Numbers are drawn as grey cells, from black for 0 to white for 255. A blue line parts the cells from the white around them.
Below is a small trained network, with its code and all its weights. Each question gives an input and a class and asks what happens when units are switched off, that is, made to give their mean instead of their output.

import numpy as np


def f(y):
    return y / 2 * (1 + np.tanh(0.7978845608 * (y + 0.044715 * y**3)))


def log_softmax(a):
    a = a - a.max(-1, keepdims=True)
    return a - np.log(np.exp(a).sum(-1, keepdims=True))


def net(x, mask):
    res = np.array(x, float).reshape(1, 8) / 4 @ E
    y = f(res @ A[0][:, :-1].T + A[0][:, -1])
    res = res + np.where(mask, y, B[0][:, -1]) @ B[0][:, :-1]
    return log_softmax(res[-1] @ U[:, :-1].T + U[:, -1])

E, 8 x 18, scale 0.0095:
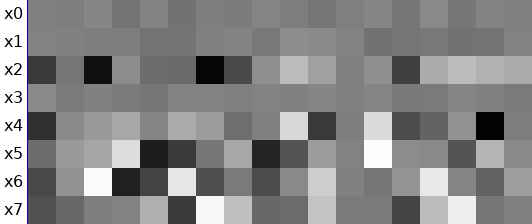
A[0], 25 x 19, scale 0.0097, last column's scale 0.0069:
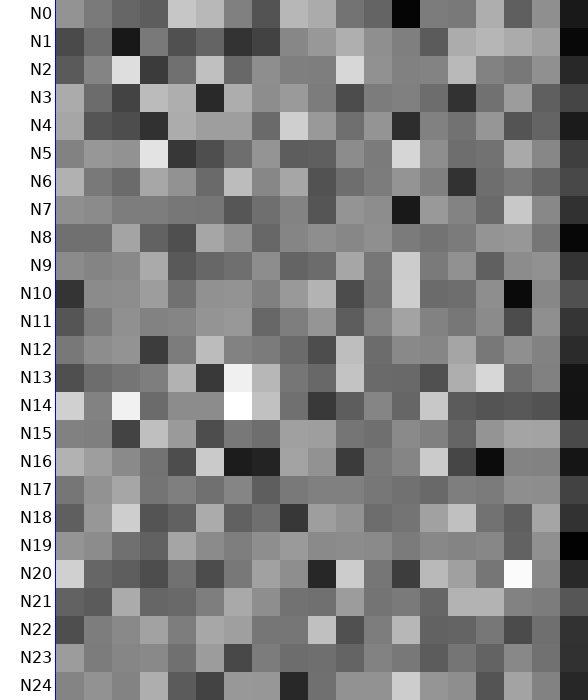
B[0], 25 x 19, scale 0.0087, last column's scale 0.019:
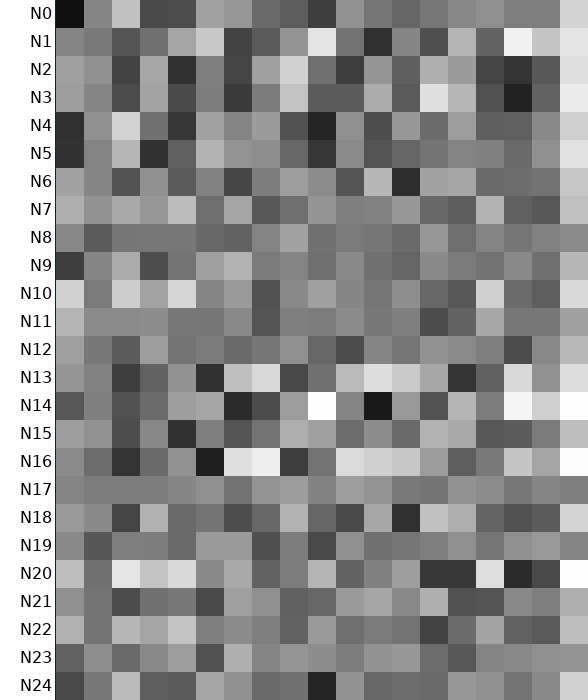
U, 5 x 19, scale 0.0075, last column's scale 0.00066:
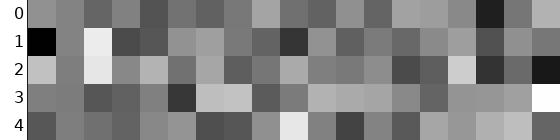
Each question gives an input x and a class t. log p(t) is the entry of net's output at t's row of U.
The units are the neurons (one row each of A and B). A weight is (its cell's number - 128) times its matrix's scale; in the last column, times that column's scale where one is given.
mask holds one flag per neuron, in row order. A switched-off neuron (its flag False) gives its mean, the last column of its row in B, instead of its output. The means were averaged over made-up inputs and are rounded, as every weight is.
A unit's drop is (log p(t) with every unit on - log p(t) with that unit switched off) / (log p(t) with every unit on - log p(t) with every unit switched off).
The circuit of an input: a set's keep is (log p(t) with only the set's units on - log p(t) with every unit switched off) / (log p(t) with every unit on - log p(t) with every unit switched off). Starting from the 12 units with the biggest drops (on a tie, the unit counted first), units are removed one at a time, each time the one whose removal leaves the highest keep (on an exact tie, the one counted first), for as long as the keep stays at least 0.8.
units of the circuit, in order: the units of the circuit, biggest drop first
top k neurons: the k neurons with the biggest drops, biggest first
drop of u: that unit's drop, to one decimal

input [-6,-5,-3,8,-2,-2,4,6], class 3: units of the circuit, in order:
N13
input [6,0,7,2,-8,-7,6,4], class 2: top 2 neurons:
N20, N7
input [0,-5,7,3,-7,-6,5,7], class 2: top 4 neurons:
N20, N16, N14, N7
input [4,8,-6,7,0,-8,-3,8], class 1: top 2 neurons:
N4, N0
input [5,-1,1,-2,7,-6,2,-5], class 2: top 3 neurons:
N10, N22, N5
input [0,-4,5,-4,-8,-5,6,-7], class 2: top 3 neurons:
N20, N7, N13
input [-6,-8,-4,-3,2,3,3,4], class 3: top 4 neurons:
N1, N13, N21, N3
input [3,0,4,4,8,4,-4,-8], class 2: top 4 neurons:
N10, N22, N13, N11
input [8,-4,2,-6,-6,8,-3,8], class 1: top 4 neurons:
N24, N5, N16, N9
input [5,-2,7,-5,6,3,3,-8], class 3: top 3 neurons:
N16, N14, N20
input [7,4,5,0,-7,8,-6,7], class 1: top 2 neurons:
N5, N24
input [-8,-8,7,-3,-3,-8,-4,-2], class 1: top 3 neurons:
N0, N4, N14
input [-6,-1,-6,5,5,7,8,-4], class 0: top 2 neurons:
N18, N2
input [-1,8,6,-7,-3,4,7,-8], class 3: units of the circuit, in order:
N16
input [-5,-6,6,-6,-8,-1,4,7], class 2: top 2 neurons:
N20, N16
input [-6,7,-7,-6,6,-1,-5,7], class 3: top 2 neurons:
N13, N20
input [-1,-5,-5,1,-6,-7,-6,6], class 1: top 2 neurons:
N4, N0
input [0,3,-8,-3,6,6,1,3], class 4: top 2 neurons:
N14, N20
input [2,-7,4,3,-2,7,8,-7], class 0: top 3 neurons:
N18, N2, N13
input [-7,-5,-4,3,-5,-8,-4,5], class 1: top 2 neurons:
N4, N0
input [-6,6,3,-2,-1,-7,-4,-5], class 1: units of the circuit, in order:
N0
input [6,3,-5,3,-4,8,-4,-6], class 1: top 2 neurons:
N5, N24
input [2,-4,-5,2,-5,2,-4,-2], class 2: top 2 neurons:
N20, N1
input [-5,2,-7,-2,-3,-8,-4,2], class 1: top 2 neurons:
N4, N0
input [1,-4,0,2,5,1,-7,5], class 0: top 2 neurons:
N3, N16
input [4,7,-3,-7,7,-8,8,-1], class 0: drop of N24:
0.1
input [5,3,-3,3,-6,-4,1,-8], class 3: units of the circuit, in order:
N16
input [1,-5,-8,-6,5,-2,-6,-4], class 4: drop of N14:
2.3
